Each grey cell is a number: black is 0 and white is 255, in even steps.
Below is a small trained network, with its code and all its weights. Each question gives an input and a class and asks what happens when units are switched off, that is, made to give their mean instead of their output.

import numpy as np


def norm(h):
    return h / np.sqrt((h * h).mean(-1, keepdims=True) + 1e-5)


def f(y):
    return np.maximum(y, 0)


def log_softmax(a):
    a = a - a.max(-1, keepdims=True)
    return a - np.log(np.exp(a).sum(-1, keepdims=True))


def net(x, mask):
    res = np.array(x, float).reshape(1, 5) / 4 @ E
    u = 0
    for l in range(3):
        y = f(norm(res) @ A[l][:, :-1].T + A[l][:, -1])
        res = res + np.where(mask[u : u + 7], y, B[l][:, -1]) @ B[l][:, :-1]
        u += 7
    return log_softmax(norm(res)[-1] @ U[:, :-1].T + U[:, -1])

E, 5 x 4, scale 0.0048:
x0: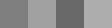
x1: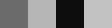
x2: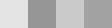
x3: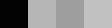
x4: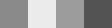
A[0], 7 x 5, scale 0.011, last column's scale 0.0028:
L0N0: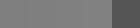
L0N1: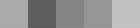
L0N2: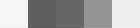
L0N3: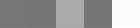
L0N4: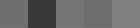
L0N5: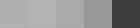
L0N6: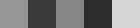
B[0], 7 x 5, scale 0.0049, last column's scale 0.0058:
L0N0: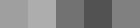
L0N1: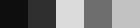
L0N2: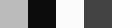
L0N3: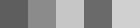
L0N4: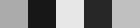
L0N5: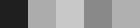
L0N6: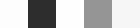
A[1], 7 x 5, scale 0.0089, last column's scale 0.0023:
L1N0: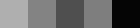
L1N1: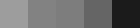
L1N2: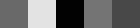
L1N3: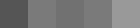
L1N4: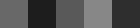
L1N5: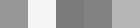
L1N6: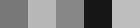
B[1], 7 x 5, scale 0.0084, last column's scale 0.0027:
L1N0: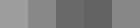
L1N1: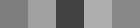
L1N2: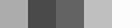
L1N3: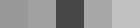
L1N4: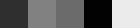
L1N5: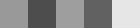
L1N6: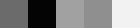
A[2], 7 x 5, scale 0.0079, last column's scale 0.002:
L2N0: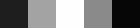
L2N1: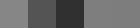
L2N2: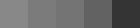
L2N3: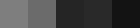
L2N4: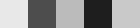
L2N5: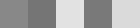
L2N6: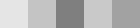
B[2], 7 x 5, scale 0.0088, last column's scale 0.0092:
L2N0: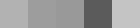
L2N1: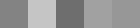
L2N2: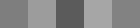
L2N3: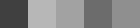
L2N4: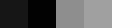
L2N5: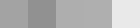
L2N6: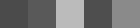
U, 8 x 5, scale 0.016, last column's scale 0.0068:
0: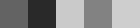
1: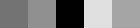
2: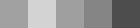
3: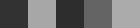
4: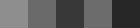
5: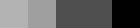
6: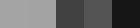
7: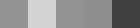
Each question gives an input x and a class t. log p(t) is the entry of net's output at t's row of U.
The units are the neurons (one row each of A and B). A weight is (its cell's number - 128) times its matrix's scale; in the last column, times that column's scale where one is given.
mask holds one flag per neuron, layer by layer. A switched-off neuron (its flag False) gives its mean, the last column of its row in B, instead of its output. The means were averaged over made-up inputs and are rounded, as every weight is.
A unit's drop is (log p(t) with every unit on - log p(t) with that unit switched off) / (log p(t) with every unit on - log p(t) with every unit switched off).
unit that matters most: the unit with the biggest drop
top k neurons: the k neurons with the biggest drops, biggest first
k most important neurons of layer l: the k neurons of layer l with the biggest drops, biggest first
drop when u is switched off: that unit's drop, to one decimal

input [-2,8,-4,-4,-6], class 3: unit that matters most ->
L1N4
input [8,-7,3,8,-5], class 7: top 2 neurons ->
(L2N4 L0N2)
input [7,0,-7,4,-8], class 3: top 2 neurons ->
(L1N4 L2N4)
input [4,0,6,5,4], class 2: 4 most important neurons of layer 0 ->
(L0N5 L0N2 L0N6 L0N4)
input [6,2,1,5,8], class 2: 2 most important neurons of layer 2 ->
(L2N4 L2N0)
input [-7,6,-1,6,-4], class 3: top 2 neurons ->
(L1N4 L2N5)
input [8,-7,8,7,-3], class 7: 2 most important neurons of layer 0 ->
(L0N2 L0N6)
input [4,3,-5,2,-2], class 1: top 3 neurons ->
(L0N2 L0N6 L1N2)
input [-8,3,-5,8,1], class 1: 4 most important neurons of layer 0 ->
(L0N2 L0N6 L0N1 L0N4)
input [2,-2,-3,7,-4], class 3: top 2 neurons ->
(L0N6 L0N2)
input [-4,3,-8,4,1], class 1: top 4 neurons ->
(L0N2 L0N6 L1N2 L0N1)
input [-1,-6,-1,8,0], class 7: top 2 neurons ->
(L2N4 L0N2)
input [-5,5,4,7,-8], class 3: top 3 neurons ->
(L0N6 L0N2 L1N4)
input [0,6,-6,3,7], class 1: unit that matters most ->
L1N2
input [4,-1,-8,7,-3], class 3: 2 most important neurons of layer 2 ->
(L2N4 L2N5)
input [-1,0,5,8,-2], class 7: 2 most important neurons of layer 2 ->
(L2N4 L2N0)
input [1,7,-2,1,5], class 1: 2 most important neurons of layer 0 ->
(L0N6 L0N2)
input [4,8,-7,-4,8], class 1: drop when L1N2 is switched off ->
0.2
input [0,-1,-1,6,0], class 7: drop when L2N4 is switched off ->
0.8
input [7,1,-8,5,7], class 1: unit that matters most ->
L1N2
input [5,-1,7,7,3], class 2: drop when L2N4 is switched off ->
0.5
